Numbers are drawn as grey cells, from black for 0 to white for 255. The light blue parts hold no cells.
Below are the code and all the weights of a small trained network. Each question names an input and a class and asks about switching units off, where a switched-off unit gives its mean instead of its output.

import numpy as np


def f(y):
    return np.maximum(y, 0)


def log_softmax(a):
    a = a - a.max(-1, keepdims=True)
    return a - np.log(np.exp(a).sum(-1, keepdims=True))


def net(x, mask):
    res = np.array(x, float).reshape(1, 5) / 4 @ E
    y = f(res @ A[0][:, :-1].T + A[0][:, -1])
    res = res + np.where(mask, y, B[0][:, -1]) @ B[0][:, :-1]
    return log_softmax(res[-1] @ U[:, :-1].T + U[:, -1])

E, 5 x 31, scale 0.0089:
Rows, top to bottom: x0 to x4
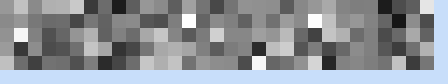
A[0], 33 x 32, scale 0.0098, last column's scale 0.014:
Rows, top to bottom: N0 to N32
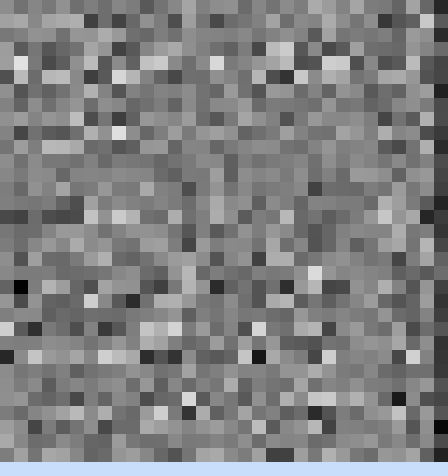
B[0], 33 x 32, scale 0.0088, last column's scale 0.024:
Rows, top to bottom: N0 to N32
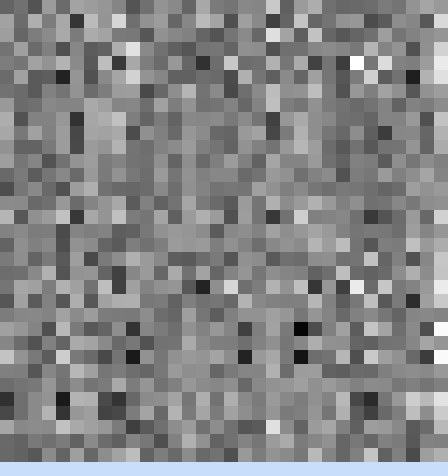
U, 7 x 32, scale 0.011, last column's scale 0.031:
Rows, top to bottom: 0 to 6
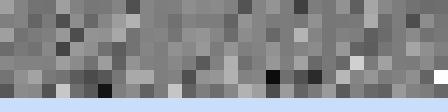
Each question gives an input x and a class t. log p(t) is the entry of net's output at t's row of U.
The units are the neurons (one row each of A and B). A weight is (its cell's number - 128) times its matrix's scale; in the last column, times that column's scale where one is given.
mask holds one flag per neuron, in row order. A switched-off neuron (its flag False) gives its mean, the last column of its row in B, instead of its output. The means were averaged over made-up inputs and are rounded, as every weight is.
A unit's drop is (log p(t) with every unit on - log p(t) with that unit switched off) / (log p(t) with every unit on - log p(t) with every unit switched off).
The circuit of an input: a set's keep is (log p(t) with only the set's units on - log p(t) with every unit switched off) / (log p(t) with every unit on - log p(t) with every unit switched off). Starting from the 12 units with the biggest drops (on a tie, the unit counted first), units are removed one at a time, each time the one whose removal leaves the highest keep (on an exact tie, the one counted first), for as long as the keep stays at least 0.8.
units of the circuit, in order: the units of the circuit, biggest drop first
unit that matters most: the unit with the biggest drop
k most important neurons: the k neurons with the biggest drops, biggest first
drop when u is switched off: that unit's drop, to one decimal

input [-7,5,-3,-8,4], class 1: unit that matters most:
N5
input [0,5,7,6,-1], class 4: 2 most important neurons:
N4, N5
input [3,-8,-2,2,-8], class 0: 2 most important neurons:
N25, N28
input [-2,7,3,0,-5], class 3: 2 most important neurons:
N28, N23
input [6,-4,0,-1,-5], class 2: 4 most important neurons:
N1, N23, N10, N8
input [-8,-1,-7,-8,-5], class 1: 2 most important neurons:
N5, N32
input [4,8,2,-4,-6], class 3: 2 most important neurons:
N28, N23
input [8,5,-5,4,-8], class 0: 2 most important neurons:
N25, N15
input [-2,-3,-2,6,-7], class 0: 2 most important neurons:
N25, N5
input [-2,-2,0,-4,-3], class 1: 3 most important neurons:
N23, N5, N32
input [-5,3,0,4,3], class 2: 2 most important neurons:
N15, N5
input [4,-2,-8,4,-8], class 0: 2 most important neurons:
N25, N4
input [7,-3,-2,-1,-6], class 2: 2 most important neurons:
N1, N23
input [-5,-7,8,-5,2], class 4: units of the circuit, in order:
N4
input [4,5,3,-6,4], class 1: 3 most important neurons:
N5, N25, N32
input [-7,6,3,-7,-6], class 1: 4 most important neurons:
N5, N32, N23, N1
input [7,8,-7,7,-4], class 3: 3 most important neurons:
N28, N19, N5
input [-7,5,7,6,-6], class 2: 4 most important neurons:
N15, N9, N20, N23
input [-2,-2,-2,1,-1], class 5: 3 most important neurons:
N4, N28, N30
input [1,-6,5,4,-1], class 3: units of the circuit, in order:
N29
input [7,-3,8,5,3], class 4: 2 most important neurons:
N4, N15
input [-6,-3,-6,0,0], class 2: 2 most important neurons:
N15, N4
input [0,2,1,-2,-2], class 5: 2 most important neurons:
N30, N23
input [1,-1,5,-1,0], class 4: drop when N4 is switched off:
0.1
